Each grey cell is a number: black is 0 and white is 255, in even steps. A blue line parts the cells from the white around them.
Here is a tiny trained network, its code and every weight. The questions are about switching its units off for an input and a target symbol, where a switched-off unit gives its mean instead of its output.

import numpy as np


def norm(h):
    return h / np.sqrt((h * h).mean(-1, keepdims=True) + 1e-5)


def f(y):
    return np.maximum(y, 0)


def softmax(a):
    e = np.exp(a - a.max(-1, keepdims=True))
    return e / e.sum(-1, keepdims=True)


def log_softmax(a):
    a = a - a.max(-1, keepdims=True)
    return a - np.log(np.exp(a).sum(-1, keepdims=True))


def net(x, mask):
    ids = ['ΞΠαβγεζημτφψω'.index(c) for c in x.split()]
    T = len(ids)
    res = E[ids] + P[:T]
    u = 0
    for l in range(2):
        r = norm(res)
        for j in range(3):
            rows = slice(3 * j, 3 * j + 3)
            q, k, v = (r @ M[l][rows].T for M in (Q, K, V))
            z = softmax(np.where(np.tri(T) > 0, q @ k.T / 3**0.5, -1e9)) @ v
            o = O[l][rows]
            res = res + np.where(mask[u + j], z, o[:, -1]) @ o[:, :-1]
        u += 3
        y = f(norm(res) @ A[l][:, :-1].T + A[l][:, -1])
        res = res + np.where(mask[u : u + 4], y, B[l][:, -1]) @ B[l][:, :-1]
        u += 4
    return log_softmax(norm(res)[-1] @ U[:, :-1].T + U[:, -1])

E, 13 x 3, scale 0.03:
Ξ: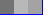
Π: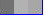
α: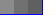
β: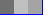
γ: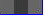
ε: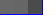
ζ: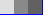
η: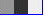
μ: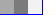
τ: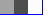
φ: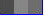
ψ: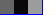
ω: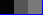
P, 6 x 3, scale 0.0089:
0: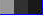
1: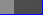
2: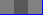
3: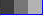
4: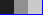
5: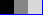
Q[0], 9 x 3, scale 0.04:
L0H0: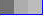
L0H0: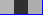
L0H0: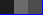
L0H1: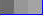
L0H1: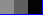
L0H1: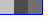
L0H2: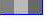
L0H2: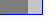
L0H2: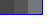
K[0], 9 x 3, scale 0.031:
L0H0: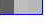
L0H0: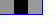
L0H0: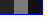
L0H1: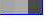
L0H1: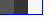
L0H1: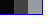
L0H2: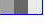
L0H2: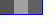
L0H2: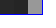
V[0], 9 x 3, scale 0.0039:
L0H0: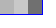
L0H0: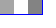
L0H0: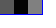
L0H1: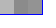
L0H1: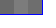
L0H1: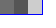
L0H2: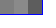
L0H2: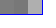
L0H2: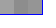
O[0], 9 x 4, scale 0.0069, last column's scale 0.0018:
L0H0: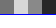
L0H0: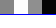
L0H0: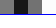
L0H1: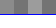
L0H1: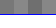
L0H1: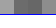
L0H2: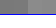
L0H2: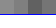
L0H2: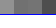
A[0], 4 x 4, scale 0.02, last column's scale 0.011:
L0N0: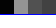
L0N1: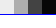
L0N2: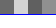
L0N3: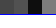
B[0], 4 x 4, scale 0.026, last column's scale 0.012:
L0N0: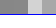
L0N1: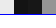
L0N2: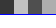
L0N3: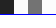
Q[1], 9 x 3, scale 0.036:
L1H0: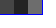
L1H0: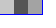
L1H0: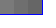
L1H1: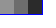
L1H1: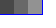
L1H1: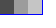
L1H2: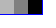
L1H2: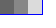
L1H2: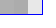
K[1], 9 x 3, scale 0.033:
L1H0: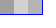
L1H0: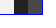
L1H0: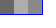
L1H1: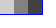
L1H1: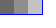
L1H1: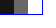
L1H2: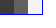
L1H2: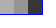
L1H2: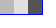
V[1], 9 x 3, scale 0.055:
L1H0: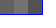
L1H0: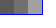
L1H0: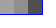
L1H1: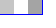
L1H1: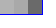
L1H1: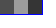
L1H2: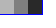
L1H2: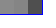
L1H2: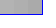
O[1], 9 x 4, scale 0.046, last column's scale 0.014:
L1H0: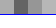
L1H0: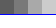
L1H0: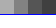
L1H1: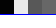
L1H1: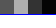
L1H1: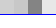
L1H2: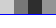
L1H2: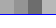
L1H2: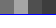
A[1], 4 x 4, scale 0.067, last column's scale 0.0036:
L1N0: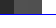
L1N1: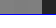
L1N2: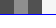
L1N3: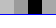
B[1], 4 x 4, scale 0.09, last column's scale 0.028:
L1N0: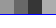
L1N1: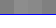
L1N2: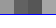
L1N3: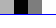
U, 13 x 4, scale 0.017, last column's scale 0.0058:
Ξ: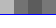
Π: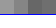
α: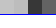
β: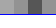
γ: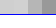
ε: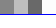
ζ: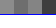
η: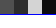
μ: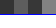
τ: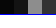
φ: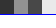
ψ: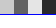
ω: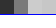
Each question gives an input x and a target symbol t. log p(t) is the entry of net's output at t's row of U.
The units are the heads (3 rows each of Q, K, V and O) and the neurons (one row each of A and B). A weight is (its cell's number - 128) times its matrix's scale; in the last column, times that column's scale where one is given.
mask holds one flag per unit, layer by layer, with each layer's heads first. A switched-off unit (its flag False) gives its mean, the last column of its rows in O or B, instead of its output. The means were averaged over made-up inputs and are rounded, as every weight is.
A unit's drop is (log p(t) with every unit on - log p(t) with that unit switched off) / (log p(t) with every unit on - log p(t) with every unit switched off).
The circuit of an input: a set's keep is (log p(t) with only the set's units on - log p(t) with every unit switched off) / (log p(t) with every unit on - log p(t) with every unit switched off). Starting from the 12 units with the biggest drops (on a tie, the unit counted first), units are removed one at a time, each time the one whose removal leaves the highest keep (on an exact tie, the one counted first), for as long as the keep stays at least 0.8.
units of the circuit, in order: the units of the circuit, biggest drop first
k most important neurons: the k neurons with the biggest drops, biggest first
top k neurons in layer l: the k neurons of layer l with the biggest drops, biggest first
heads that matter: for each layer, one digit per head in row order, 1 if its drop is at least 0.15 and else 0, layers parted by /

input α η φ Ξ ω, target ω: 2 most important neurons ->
(L1N3; L0N0)
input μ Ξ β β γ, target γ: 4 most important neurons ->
(L0N2; L1N3; L0N3; L0N0)
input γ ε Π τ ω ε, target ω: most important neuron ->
(L0N0)
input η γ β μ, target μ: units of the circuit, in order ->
(L0N3; L1H1; L1N0)
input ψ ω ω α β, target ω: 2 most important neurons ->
(L0N0; L1N3)
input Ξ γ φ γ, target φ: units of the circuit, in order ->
(L0N0; L1H1; L1N3)
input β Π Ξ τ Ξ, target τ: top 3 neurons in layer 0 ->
(L0N3; L0N0; L0N1)
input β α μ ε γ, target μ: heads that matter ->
110 / 010
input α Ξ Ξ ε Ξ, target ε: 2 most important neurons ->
(L1N3; L0N2)
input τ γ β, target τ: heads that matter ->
000 / 011
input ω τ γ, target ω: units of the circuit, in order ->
(L0N0; L1N3; L1H2)
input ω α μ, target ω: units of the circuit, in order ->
(L1N3; L1H0; L0N3)
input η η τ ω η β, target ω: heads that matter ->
000 / 000
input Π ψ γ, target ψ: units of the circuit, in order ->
(L1H1; L1H2)
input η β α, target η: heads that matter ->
000 / 011
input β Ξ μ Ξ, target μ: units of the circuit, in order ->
(L1H1)
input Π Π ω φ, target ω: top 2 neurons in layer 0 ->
(L0N0; L0N2)
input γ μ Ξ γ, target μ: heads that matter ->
100 / 010
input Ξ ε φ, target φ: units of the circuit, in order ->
(L1H1; L0N0; L1N3)
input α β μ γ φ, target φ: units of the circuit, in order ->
(L1H1)
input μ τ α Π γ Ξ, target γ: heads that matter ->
100 / 010
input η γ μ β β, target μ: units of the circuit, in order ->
(L1H1; L0N3)
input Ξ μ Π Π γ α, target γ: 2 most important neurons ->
(L0N2; L0N0)
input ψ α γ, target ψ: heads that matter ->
100 / 011
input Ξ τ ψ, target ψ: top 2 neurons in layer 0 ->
(L0N3; L0N2)
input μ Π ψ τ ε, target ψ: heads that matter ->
000 / 010
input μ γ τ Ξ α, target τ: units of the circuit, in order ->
(L1H1)
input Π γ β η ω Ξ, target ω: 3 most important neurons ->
(L0N0; L1N3; L0N2)
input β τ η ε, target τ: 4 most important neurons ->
(L0N1; L0N3; L1N3; L1N0)
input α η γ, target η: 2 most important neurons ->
(L0N3; L0N0)
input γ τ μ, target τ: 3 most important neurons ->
(L0N1; L0N3; L0N2)
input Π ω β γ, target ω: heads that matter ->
000 / 100
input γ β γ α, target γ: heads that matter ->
100 / 011
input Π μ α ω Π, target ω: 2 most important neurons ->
(L1N3; L0N0)
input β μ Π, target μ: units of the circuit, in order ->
(L1H1)
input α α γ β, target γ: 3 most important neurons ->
(L0N2; L1N3; L1N0)
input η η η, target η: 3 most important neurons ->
(L0N3; L0N0; L1N3)
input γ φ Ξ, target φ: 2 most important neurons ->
(L0N0; L1N3)
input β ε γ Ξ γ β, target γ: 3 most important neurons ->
(L0N2; L1N3; L0N3)
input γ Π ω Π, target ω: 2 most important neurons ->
(L0N0; L1N3)
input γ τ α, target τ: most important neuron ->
(L0N3)
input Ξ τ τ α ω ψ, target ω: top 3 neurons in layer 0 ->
(L0N0; L0N2; L0N3)
